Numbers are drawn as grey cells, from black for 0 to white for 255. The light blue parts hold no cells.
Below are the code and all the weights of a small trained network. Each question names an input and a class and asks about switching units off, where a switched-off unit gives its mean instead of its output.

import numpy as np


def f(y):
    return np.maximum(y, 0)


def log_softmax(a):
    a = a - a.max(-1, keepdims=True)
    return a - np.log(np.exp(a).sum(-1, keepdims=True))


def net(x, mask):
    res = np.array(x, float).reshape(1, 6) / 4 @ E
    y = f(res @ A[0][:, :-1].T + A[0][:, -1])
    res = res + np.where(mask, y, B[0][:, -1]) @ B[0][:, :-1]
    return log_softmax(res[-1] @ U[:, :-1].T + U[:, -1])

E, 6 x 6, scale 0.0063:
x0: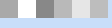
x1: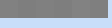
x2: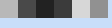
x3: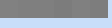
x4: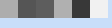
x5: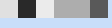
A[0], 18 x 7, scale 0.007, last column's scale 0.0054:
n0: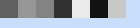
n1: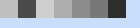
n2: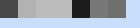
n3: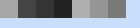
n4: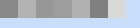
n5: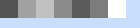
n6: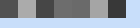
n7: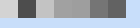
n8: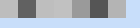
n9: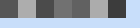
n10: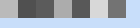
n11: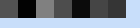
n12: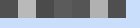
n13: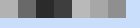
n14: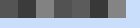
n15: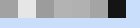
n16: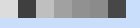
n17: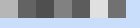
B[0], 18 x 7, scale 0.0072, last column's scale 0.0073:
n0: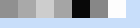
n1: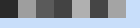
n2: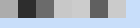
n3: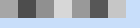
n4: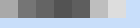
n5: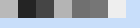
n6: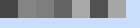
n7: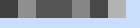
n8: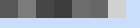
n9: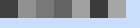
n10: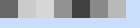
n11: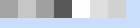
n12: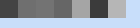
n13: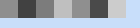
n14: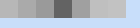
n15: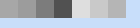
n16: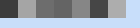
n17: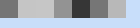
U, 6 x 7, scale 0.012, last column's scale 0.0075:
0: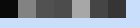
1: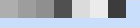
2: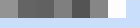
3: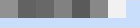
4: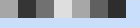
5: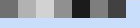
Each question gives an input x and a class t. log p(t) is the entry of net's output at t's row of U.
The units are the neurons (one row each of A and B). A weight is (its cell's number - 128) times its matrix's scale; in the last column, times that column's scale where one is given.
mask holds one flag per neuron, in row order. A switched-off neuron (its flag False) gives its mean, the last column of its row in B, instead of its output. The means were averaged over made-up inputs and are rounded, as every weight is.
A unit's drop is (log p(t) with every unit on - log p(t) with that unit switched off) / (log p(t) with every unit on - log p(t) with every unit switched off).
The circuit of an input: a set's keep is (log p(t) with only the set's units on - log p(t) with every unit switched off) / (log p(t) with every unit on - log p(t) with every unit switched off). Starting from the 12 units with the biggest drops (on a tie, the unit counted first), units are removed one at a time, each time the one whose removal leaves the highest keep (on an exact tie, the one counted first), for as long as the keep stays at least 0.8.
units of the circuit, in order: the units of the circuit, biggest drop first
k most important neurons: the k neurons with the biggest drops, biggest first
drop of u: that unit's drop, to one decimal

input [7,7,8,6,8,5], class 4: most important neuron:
(n13)
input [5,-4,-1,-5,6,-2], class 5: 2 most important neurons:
(n10, n17)
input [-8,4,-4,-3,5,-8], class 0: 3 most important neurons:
(n12, n9, n6)
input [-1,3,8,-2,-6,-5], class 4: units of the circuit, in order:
(n3, n13)
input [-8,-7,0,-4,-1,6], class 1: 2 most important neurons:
(n11, n14)
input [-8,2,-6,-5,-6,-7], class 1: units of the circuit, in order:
(n11, n14)
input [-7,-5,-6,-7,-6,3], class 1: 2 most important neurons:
(n11, n14)
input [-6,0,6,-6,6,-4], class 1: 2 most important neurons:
(n11, n0)
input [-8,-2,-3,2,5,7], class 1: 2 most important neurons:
(n11, n14)
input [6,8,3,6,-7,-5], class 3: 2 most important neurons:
(n0, n11)
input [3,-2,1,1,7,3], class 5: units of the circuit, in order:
(n10, n17)
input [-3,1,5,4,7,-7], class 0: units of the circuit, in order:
(n12, n9)
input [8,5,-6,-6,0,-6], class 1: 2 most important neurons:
(n15, n4)
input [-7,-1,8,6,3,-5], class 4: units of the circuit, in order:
(n3)
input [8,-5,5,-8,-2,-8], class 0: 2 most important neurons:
(n12, n9)
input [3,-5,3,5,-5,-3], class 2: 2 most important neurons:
(n10, n17)
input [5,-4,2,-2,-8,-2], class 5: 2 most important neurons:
(n0, n11)
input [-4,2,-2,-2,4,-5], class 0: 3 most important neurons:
(n0, n12, n9)
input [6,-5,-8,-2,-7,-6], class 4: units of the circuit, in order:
(n2, n5)
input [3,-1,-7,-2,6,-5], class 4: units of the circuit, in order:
(n2)
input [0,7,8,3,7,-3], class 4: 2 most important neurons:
(n3, n13)
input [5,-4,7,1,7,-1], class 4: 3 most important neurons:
(n13, n3, n0)
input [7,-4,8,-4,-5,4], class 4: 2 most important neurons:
(n13, n3)
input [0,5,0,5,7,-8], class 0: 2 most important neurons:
(n12, n0)
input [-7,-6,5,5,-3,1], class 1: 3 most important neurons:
(n11, n14, n5)
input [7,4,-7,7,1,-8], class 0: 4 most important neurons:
(n12, n9, n6, n11)
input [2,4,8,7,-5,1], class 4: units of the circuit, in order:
(n3)
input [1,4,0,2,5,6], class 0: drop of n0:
0.2
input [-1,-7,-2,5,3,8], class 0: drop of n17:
0.0
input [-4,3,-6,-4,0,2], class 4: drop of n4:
0.1
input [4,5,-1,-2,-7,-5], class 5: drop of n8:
0.1
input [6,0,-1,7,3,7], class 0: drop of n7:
0.2
